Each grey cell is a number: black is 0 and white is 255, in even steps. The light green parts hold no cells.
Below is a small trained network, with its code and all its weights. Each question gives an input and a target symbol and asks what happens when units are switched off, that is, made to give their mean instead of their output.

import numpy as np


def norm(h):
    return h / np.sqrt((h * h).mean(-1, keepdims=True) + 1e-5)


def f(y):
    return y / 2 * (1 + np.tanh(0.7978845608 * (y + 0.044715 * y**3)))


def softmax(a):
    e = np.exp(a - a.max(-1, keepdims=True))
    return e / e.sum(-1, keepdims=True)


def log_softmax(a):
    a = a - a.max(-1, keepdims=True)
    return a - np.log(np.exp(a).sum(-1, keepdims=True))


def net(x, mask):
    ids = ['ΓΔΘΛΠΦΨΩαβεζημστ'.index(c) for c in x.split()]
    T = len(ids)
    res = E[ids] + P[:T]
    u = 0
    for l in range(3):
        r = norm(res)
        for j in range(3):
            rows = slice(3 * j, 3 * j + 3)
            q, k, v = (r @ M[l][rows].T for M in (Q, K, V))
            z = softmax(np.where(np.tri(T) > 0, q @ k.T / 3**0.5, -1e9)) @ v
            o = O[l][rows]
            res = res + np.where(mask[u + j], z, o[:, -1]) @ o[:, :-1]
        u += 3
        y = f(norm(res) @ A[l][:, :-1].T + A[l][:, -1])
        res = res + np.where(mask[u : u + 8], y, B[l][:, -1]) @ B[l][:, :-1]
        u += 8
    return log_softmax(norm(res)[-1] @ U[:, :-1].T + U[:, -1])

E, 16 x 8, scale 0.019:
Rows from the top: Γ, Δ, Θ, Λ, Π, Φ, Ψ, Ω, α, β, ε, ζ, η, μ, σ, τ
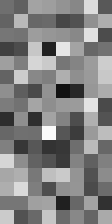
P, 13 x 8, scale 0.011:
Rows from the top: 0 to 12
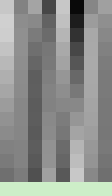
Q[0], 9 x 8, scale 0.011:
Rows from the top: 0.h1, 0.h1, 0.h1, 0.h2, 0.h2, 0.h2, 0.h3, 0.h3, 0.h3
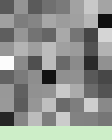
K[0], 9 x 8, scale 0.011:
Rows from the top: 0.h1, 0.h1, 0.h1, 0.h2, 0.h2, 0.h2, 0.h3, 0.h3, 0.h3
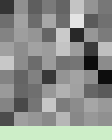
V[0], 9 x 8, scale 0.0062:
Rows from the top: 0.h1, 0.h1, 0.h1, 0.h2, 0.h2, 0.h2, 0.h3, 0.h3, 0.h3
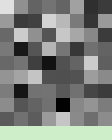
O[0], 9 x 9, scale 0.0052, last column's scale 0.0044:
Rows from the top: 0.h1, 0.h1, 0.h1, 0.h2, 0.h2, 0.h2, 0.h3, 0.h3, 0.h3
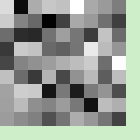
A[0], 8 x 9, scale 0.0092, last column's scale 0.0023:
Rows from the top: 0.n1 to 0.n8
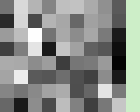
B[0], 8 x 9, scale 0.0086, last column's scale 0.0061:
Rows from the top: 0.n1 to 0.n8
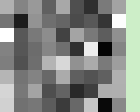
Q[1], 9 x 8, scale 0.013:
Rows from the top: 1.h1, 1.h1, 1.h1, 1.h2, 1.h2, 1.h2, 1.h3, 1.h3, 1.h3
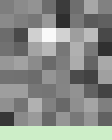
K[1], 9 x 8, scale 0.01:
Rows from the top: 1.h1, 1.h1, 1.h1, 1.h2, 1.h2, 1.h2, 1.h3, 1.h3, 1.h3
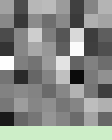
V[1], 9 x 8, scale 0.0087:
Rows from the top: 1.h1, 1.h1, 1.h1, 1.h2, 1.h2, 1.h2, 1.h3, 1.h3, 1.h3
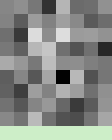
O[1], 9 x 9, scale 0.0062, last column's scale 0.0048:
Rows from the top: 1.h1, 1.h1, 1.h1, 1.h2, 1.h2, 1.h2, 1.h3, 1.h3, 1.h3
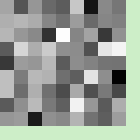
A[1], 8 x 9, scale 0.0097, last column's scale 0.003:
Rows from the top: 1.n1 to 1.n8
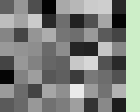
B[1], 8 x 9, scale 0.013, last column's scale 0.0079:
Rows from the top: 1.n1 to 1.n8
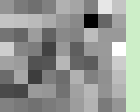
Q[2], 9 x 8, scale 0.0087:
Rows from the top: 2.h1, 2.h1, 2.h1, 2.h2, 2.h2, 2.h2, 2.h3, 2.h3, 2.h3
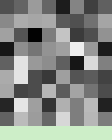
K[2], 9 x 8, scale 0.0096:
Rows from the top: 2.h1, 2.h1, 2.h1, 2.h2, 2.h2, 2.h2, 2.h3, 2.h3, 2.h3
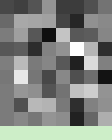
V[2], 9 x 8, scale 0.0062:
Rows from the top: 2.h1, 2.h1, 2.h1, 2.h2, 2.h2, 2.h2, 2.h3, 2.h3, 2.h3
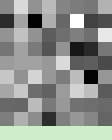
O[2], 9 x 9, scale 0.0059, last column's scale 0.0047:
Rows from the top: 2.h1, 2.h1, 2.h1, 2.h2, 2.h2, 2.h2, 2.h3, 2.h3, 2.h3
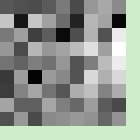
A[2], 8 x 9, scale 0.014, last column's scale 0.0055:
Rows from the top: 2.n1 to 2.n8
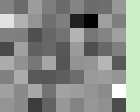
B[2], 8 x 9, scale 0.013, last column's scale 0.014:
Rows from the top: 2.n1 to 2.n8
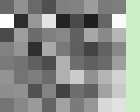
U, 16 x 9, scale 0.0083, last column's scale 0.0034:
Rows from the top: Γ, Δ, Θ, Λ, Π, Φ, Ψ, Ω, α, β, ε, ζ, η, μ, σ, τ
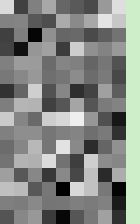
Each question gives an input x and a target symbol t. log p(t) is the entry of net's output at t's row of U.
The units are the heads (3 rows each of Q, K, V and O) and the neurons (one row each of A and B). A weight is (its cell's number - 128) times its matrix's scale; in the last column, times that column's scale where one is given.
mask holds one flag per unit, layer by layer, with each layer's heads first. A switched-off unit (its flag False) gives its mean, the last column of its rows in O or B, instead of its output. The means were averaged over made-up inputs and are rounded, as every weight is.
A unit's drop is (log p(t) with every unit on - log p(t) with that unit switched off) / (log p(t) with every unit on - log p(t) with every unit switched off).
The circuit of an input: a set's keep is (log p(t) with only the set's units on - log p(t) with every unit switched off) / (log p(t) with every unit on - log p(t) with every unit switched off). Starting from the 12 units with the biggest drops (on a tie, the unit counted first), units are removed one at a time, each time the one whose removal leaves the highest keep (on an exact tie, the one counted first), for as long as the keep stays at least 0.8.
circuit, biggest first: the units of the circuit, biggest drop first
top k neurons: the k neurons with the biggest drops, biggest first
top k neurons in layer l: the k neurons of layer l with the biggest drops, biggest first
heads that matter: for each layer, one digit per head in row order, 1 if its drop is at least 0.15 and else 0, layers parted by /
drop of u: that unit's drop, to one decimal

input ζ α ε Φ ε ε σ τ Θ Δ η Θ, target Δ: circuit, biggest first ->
2.n2
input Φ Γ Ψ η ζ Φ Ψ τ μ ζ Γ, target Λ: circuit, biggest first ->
1.n7, 1.n4
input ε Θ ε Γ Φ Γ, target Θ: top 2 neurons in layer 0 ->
0.n2, 0.n5
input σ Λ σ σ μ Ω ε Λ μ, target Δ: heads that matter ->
111 / 001 / 000
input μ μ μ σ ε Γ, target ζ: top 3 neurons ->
2.n2, 2.n6, 1.n4
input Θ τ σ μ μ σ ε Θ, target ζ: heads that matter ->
100 / 110 / 000
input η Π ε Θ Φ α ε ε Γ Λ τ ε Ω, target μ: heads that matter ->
100 / 000 / 010
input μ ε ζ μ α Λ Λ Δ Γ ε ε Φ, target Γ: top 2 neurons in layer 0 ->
0.n1, 0.n2
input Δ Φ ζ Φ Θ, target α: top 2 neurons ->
2.n2, 2.n8
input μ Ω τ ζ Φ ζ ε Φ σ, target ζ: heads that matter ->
000 / 010 / 000
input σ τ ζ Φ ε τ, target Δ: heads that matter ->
111 / 000 / 000
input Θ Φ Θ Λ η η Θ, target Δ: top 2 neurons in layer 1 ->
1.n5, 1.n1
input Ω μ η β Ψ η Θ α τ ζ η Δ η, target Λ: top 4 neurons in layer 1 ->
1.n7, 1.n5, 1.n4, 1.n1
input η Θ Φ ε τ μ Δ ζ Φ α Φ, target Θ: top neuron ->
0.n1
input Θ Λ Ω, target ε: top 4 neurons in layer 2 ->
2.n2, 2.n8, 2.n6, 2.n3
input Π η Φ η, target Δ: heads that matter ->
011 / 001 / 000
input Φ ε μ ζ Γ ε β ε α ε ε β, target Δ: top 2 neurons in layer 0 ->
0.n7, 0.n6
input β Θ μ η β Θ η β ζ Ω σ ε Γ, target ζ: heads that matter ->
000 / 110 / 000
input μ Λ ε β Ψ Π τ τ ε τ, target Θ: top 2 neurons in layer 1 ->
1.n7, 1.n4
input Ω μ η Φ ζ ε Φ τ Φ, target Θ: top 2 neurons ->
2.n4, 2.n2
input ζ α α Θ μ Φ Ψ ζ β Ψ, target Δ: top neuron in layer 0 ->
0.n5
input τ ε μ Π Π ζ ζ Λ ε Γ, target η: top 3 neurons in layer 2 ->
2.n2, 2.n6, 2.n8
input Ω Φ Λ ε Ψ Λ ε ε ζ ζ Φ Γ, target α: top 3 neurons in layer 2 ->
2.n2, 2.n8, 2.n3
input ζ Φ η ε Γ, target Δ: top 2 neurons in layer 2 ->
2.n2, 2.n7
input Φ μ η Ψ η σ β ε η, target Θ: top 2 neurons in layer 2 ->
2.n4, 2.n2
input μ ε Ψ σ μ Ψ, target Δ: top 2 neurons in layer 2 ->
2.n2, 2.n6
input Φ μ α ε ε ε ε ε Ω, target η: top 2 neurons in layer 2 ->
2.n2, 2.n6
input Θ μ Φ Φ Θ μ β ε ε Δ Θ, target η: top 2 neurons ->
2.n2, 0.n2
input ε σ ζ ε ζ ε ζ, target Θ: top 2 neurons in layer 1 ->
1.n7, 1.n4
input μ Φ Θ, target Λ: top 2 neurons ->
1.n7, 2.n2
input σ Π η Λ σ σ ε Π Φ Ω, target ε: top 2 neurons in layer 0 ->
0.n1, 0.n5
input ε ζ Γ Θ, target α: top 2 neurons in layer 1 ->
1.n4, 1.n7
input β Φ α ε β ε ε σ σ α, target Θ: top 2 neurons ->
0.n2, 1.n6
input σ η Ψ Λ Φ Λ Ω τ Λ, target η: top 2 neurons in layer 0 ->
0.n4, 0.n8
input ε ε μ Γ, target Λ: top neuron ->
2.n2
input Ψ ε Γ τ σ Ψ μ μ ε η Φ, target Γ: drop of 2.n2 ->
0.2
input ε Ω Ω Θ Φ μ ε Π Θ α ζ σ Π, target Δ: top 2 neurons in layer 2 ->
2.n2, 2.n5
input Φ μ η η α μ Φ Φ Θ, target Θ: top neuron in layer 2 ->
2.n2
